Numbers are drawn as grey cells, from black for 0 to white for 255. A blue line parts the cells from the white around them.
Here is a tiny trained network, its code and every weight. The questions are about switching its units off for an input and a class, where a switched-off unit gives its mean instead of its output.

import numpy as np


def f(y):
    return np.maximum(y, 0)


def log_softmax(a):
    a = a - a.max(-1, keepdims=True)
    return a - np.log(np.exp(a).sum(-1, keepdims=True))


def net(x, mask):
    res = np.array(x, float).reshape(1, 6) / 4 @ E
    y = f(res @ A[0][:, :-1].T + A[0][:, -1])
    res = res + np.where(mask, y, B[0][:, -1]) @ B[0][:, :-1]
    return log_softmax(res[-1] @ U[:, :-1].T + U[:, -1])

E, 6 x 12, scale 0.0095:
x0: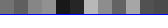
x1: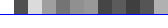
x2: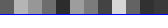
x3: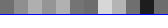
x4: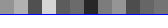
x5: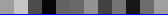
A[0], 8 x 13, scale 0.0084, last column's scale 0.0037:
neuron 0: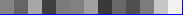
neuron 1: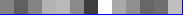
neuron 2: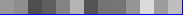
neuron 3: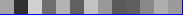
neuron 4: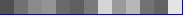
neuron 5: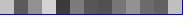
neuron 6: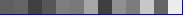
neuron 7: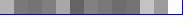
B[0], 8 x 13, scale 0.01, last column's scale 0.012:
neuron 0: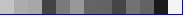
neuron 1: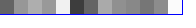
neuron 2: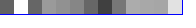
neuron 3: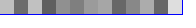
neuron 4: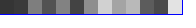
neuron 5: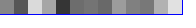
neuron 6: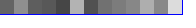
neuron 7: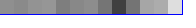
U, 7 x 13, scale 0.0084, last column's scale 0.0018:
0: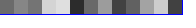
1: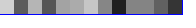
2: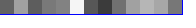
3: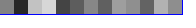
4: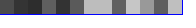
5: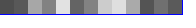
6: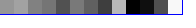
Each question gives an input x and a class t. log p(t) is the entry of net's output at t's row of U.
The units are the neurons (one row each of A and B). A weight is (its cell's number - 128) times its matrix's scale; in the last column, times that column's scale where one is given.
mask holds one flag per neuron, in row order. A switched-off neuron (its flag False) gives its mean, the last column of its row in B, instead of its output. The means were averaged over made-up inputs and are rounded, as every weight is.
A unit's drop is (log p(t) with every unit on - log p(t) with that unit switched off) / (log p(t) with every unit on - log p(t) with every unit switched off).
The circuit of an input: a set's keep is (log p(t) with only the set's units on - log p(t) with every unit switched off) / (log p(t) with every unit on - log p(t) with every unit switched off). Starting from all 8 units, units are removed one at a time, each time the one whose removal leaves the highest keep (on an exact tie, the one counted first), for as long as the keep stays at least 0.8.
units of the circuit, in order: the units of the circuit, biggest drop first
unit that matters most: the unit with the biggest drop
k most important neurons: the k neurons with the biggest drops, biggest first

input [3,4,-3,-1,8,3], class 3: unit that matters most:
neuron 5
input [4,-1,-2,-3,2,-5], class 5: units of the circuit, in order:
[neuron 4; neuron 6]
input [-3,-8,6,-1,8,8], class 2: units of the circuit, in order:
[neuron 6; neuron 0]
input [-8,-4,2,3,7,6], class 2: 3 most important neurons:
[neuron 2; neuron 0; neuron 4]
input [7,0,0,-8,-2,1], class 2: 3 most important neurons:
[neuron 4; neuron 6; neuron 3]
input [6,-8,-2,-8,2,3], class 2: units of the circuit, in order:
[neuron 6; neuron 2]
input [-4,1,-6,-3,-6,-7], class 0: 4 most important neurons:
[neuron 0; neuron 2; neuron 1; neuron 7]
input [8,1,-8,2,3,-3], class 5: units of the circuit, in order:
[neuron 4; neuron 1]
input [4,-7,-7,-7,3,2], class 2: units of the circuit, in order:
[neuron 2; neuron 6]
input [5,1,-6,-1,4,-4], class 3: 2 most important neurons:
[neuron 5; neuron 2]
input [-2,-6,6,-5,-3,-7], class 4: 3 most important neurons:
[neuron 4; neuron 6; neuron 1]
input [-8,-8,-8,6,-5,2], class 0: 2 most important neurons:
[neuron 2; neuron 7]
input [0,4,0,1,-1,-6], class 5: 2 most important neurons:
[neuron 1; neuron 7]
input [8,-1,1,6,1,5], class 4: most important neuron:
[neuron 1]
